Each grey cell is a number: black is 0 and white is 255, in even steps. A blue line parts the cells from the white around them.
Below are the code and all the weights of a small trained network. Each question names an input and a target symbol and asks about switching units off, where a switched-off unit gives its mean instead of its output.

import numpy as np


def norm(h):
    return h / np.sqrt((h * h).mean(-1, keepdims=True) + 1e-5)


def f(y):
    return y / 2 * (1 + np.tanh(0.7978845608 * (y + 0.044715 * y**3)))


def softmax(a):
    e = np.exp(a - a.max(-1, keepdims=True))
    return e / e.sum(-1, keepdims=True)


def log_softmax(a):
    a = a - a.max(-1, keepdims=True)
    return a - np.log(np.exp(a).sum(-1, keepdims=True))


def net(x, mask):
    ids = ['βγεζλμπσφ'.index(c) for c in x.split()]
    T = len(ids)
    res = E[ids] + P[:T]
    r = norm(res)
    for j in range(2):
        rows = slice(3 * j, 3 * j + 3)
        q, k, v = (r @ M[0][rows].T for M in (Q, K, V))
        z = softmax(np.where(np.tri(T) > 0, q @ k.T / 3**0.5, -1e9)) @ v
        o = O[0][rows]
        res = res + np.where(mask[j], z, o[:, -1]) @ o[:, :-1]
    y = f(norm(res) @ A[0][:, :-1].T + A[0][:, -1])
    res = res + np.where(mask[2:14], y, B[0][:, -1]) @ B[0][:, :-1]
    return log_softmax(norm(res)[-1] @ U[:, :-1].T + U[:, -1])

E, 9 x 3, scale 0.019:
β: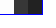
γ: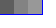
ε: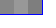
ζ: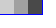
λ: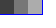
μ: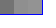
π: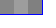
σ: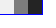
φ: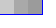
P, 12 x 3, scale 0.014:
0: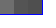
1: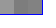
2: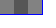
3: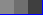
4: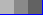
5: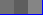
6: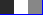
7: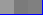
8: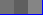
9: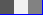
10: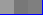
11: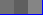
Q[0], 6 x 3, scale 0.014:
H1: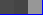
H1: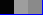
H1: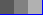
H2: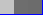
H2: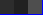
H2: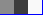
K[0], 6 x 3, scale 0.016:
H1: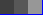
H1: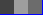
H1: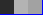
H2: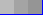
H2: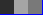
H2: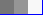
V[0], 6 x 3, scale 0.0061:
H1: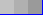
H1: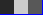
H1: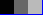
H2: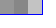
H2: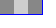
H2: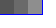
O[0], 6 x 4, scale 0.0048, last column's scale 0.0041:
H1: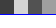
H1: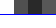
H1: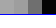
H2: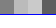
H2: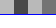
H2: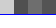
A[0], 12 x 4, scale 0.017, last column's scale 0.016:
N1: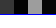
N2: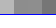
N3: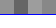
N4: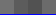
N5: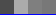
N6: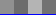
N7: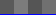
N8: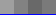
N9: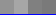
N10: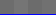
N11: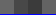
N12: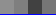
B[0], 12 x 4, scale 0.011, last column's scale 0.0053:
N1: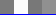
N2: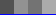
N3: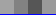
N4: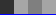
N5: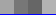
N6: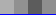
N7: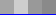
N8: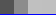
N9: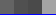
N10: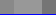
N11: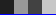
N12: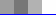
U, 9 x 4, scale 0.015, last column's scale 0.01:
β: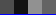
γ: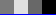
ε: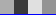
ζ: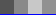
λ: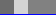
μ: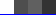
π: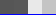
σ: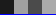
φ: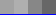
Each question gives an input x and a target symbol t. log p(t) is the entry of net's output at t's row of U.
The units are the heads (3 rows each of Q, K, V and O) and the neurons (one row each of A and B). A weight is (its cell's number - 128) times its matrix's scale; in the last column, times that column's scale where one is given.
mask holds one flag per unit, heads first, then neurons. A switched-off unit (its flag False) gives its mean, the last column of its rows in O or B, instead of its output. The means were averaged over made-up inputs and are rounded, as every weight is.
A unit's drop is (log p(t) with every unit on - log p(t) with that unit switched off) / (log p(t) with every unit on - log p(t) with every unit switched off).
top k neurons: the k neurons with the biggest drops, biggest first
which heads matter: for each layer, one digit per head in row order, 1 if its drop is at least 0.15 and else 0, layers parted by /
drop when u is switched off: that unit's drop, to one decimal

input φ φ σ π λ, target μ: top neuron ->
N11
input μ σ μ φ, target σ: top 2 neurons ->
N9, N2
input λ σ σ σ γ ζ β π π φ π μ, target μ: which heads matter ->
10
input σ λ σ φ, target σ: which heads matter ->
10
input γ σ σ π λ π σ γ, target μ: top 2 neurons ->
N11, N4
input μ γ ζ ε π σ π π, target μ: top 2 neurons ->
N5, N11
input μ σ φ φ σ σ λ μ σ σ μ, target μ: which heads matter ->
00
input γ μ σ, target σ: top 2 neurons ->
N11, N4
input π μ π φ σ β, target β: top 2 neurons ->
N1, N12
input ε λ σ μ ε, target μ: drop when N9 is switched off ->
0.2
